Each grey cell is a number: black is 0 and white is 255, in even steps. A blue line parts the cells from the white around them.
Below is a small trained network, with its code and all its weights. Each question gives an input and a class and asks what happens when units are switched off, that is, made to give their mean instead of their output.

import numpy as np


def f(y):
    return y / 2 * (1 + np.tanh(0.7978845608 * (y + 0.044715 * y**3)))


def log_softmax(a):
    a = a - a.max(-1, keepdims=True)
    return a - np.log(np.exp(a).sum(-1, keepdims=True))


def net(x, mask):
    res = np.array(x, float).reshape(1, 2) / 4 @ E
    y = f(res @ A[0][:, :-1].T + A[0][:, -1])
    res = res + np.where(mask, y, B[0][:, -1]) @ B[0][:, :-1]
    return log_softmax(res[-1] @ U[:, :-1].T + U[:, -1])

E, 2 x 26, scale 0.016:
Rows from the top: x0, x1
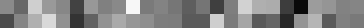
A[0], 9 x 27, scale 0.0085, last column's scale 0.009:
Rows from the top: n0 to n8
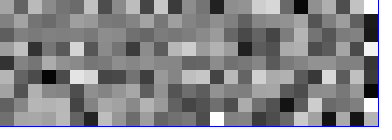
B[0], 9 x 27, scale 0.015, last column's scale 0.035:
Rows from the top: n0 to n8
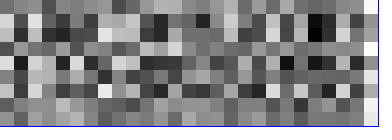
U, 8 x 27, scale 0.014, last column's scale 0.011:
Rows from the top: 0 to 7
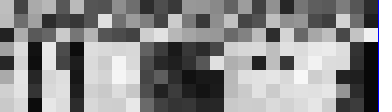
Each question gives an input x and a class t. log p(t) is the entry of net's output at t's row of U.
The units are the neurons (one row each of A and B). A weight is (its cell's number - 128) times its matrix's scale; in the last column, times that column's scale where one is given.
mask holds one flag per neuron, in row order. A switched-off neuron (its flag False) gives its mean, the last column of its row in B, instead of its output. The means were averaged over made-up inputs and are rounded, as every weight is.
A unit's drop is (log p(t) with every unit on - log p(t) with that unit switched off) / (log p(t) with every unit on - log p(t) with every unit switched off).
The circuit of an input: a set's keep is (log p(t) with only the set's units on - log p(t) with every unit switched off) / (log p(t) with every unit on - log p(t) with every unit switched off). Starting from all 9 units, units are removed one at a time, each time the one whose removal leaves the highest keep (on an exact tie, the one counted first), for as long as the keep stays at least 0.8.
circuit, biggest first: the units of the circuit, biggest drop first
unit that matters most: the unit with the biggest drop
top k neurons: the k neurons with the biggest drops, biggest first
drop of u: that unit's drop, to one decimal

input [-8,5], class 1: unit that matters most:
n2
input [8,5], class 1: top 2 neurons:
n6; n0
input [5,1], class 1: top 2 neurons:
n6; n3
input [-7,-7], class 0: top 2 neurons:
n5; n0
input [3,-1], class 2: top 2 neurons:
n2; n1
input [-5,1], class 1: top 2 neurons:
n2; n7
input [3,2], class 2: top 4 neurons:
n2; n7; n5; n1
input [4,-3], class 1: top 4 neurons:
n7; n0; n3; n8
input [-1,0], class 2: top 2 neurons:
n6; n2
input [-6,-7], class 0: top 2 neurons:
n5; n1
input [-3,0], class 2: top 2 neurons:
n6; n4
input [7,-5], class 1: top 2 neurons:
n0; n6
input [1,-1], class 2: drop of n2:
0.4
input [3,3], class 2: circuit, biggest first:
n2
